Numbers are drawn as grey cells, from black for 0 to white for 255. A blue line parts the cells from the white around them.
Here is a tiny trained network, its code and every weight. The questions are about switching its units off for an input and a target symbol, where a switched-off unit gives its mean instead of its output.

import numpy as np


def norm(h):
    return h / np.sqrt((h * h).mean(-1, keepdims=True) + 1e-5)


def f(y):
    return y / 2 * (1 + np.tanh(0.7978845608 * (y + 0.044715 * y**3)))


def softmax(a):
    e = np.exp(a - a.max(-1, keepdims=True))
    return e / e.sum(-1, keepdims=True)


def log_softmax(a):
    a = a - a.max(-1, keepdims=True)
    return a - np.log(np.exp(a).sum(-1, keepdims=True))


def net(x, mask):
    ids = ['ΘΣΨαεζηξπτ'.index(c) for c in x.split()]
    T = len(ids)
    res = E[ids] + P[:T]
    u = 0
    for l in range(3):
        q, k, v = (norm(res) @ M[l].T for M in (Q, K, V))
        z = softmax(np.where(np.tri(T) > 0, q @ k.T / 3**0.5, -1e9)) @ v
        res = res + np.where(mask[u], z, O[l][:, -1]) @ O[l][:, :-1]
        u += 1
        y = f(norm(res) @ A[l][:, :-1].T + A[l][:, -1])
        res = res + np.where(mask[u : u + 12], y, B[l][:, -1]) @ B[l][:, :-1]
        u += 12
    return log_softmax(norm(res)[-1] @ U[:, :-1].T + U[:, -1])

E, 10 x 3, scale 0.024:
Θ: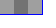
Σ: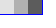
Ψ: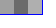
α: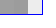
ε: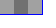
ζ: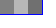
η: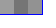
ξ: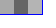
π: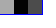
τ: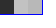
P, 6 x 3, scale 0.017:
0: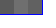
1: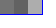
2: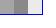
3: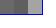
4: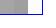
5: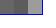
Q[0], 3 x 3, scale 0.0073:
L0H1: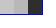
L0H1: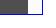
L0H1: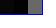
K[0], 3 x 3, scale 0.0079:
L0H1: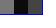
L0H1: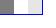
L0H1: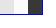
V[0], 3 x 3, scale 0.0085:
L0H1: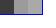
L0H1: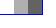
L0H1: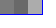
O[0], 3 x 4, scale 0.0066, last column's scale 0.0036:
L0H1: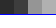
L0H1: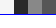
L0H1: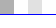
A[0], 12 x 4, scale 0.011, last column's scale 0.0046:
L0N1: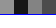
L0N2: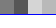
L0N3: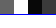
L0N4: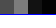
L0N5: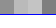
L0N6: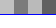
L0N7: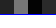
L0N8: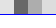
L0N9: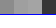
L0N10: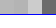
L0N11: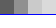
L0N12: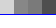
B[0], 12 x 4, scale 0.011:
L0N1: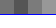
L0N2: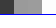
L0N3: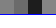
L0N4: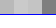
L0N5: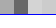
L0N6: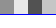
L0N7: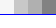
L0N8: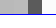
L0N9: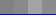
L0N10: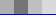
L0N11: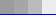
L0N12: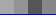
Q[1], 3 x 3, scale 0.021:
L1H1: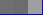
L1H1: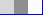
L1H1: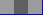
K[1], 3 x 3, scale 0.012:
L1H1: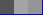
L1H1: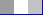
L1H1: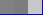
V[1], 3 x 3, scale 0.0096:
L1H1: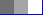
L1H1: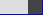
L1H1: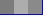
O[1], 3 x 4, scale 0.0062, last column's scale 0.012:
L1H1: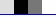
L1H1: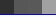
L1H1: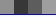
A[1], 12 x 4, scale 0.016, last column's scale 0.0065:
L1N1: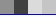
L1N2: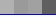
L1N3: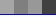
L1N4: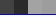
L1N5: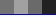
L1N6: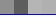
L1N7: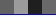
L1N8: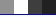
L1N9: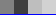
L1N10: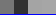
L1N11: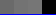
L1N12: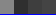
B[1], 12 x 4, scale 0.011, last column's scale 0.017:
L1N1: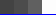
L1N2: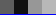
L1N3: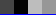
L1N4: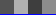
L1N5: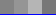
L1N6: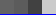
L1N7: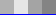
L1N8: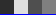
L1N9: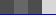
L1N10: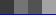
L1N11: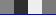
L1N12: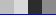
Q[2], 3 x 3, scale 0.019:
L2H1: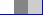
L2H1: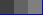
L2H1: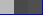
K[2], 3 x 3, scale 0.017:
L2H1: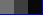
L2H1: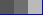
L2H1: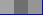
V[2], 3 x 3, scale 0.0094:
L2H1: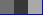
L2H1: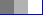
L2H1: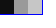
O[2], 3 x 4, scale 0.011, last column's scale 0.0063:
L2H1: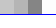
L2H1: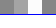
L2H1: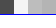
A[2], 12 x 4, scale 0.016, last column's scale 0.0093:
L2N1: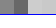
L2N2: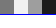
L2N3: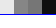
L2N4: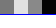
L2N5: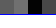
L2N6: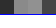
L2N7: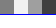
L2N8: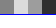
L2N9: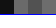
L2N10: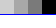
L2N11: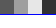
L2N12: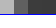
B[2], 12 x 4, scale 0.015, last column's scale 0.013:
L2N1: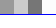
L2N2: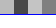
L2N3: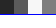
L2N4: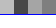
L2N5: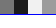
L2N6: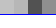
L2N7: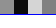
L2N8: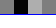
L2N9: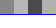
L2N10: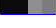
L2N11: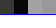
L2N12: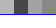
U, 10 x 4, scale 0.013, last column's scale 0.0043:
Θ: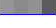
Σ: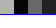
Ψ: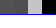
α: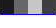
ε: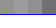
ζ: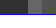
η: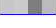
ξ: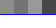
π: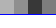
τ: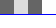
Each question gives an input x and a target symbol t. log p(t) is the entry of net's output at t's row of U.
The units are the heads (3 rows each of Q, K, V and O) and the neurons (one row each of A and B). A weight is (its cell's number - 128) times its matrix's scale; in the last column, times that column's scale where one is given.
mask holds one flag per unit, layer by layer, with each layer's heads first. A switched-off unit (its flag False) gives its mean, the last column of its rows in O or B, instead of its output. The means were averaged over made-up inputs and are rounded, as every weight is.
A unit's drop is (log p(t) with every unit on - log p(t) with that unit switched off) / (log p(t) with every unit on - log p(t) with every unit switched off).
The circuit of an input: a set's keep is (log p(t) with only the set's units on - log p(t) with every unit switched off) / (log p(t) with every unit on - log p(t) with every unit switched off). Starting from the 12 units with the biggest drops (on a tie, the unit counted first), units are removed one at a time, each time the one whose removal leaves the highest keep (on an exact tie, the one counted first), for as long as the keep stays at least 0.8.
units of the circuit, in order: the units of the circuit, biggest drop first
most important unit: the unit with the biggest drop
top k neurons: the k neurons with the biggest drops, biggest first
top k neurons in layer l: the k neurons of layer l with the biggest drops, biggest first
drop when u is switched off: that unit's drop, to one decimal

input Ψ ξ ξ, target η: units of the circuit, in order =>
(L2N1)
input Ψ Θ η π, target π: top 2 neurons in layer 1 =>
(L1N12, L1N2)
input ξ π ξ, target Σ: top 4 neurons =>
(L0N1, L0N6, L0N8, L1N10)
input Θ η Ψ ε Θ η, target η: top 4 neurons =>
(L0N8, L0N6, L2N11, L2N1)
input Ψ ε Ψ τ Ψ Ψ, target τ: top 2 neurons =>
(L2N9, L2N5)
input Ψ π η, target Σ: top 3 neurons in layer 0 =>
(L0N1, L0N6, L0N8)
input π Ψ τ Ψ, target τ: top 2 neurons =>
(L2N9, L2N6)
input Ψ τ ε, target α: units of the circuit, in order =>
(L0H1, L2N11)
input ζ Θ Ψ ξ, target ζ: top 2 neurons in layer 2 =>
(L2N5, L2N12)
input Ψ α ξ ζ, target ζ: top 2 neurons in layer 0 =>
(L0N8, L0N6)
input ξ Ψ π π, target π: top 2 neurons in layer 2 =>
(L2N1, L2N5)
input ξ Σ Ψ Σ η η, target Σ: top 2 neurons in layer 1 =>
(L1N1, L1N9)
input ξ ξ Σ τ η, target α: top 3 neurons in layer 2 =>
(L2N11, L2N6, L2N9)
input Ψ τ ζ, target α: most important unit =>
L0H1
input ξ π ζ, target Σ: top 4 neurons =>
(L0N6, L0N1, L1N10, L0N2)
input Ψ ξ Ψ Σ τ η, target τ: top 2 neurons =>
(L2N9, L0N11)
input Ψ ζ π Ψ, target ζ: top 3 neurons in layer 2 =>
(L2N5, L2N1, L2N9)
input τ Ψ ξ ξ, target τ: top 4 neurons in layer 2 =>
(L2N9, L2N5, L2N6, L2N11)
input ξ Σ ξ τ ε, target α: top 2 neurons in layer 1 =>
(L1N1, L1N9)
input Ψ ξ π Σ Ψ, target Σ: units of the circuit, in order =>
(L2H1)
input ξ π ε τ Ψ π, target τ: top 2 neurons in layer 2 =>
(L2N9, L2N11)
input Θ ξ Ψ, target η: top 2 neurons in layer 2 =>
(L2N1, L2N5)
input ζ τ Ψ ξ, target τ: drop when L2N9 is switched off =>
0.3
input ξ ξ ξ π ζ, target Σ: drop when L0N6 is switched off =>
0.6
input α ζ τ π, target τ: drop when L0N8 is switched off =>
-0.1
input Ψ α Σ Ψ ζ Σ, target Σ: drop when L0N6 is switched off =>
0.0
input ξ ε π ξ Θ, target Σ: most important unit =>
L2H1
